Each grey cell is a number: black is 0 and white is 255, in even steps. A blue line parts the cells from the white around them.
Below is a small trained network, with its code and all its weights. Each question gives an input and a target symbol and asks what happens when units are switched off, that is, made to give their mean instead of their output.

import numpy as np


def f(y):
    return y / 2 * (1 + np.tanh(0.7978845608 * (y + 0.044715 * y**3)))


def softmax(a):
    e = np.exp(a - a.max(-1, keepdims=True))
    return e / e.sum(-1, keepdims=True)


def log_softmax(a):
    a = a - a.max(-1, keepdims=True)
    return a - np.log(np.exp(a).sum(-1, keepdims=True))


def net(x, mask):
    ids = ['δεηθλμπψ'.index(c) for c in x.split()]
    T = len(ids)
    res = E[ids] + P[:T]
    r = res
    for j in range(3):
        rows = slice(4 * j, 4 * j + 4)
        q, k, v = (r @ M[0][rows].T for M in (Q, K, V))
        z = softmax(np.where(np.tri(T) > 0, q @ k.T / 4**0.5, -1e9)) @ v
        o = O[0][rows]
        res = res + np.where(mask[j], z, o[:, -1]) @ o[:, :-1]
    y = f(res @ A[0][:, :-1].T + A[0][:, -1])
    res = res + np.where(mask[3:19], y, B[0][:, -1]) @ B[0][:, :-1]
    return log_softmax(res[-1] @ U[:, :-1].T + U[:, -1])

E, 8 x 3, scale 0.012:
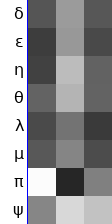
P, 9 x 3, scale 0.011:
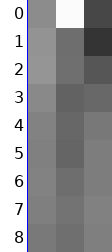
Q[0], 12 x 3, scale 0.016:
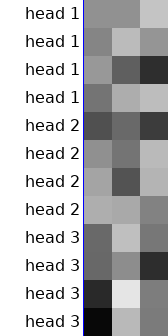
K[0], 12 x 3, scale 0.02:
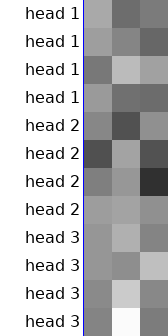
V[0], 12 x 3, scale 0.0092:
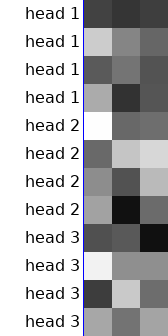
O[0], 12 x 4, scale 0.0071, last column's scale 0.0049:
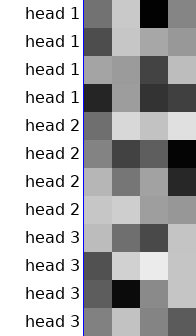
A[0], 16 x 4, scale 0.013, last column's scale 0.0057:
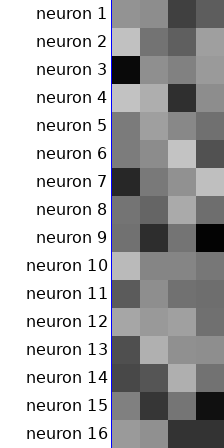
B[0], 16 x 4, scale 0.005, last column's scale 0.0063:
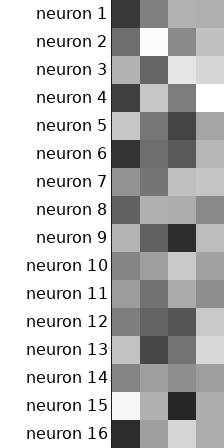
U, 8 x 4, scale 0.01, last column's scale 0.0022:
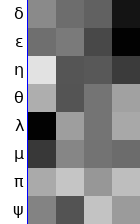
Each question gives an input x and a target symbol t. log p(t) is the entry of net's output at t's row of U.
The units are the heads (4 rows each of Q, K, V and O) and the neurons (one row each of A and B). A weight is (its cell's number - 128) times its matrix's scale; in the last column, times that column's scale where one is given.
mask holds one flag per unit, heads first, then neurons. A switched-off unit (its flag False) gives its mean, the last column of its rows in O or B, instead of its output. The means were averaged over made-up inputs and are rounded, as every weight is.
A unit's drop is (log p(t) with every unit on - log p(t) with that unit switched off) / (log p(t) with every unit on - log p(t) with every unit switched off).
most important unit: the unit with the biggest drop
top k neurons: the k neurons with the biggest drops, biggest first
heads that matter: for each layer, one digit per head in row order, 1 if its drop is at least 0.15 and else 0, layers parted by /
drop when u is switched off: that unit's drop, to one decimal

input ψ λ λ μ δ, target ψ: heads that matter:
001
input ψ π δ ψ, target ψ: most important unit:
neuron 3
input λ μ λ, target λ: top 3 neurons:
[neuron 16; neuron 4; neuron 1]
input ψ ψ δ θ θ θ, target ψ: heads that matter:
001
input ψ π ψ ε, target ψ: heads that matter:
101
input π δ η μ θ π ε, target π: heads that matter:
010
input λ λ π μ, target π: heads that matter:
010
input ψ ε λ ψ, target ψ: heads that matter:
011
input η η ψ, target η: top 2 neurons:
[neuron 15; neuron 9]
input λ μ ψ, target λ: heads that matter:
111
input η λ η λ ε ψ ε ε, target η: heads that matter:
011
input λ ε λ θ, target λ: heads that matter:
101
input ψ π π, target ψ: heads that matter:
111
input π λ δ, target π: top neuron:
[neuron 3]
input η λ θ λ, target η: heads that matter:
101
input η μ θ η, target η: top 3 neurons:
[neuron 15; neuron 9; neuron 4]
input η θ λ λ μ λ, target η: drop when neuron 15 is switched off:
0.2
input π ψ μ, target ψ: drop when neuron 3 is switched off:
0.2
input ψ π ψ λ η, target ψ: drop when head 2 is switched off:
-0.1
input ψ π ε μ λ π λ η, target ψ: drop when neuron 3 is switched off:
0.4
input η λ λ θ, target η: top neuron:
[neuron 15]
